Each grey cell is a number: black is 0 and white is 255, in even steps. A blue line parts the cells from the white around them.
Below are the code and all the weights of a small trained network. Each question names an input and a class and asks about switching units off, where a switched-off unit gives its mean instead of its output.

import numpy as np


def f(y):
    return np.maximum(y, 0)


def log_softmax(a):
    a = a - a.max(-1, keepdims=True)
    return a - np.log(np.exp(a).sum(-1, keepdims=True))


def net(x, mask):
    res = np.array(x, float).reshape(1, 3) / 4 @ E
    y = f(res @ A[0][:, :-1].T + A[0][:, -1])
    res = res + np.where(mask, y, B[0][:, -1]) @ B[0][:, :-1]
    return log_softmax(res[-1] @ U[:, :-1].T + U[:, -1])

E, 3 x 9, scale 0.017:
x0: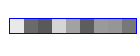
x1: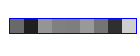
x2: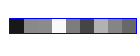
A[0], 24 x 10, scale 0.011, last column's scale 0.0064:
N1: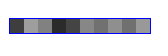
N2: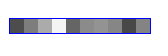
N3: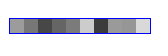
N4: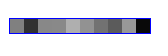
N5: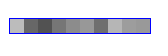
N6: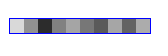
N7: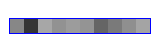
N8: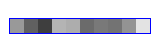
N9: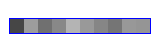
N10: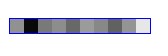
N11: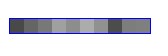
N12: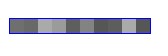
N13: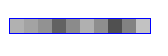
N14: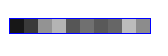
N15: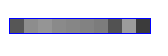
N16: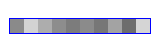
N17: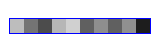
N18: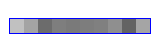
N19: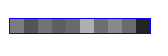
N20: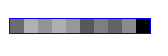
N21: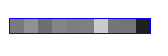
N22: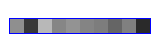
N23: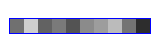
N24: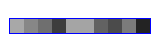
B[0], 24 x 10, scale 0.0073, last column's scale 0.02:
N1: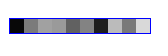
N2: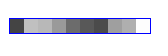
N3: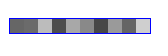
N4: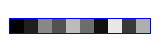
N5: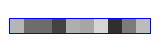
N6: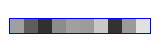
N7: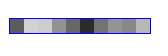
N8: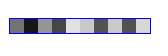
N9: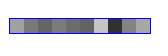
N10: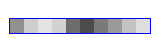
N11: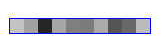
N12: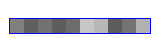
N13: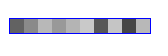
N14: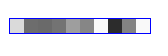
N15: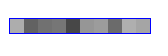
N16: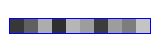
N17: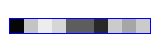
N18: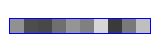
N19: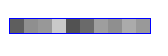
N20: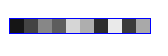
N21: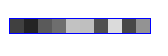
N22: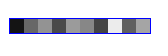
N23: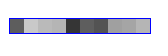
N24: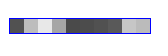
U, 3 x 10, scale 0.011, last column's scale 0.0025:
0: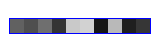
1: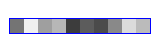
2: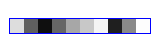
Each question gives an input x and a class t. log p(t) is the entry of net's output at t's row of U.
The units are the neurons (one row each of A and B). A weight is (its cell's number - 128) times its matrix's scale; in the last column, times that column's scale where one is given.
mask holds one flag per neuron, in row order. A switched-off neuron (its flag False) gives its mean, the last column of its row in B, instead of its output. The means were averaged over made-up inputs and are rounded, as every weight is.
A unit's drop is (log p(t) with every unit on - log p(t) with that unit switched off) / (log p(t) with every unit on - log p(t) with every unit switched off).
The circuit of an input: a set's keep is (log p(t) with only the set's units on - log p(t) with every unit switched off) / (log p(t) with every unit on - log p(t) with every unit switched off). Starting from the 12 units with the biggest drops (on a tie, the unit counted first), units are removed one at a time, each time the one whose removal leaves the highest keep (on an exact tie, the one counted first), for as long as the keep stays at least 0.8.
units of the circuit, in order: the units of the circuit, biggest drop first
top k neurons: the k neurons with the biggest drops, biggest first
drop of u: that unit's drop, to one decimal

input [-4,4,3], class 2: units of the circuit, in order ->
N14
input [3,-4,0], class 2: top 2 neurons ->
N6; N1
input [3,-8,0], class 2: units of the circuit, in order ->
N6; N18
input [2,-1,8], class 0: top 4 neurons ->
N20; N10; N21; N8
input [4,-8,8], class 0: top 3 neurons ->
N20; N21; N16
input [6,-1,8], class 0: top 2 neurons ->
N8; N20
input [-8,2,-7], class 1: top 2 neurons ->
N24; N8
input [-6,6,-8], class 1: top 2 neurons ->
N24; N10
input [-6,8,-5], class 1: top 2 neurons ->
N10; N24
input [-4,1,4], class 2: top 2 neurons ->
N14; N17
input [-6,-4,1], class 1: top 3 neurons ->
N8; N23; N4
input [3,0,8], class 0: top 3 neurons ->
N20; N8; N10
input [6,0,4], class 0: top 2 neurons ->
N8; N24
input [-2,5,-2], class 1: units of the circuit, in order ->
N10
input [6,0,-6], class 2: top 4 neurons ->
N6; N5; N18; N1
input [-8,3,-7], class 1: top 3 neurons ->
N24; N8; N19
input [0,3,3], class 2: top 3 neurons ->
N17; N14; N1
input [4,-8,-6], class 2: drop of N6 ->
0.4
